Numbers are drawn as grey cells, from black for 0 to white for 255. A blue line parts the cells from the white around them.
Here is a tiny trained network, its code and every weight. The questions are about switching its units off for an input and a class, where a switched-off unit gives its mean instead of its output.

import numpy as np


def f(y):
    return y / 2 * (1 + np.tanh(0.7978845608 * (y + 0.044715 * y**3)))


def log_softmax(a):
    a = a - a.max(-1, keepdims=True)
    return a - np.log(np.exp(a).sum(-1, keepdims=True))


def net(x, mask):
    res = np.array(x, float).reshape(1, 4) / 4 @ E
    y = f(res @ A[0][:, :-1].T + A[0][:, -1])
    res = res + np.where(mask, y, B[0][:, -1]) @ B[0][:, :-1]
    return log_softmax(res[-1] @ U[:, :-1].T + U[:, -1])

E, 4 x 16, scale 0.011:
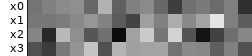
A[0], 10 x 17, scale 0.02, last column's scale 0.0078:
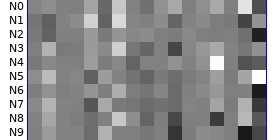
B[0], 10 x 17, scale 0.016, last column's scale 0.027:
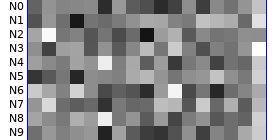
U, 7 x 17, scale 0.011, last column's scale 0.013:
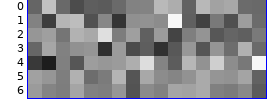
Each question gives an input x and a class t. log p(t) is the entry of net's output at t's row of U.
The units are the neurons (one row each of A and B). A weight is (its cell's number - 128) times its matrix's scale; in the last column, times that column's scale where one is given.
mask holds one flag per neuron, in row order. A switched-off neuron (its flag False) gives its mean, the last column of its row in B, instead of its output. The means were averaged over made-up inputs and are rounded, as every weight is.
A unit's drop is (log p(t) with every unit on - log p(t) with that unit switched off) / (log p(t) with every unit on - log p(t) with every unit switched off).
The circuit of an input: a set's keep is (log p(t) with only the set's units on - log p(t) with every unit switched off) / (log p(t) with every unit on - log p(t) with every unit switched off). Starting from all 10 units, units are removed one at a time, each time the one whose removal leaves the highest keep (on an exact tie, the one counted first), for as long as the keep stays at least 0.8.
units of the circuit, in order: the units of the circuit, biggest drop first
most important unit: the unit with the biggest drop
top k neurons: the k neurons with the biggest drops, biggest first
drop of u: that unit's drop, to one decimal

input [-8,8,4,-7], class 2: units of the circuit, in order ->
[N4]
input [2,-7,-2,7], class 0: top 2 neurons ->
[N1, N4]
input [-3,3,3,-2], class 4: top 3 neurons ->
[N3, N6, N9]
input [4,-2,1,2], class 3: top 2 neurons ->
[N5, N3]
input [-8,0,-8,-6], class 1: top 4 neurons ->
[N3, N9, N6, N1]
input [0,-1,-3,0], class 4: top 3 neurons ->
[N2, N5, N7]
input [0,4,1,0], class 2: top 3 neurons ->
[N3, N5, N1]
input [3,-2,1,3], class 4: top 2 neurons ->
[N7, N6]
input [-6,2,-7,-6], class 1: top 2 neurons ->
[N3, N1]
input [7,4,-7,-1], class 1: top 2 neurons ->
[N3, N0]
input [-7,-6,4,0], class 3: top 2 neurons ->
[N4, N3]
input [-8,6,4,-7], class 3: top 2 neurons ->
[N0, N1]
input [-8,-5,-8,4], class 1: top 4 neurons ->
[N3, N6, N9, N8]
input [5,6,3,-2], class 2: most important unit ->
N3
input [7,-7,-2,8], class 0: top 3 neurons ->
[N1, N4, N0]
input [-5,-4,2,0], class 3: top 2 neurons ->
[N4, N3]
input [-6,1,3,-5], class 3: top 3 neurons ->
[N1, N0, N3]
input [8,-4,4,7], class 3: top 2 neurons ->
[N9, N7]
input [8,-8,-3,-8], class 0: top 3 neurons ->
[N7, N5, N4]
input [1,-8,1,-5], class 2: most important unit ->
N8
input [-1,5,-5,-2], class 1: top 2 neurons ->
[N3, N8]
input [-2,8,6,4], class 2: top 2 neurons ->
[N3, N4]
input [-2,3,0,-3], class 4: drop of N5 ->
0.2
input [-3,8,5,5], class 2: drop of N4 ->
0.1
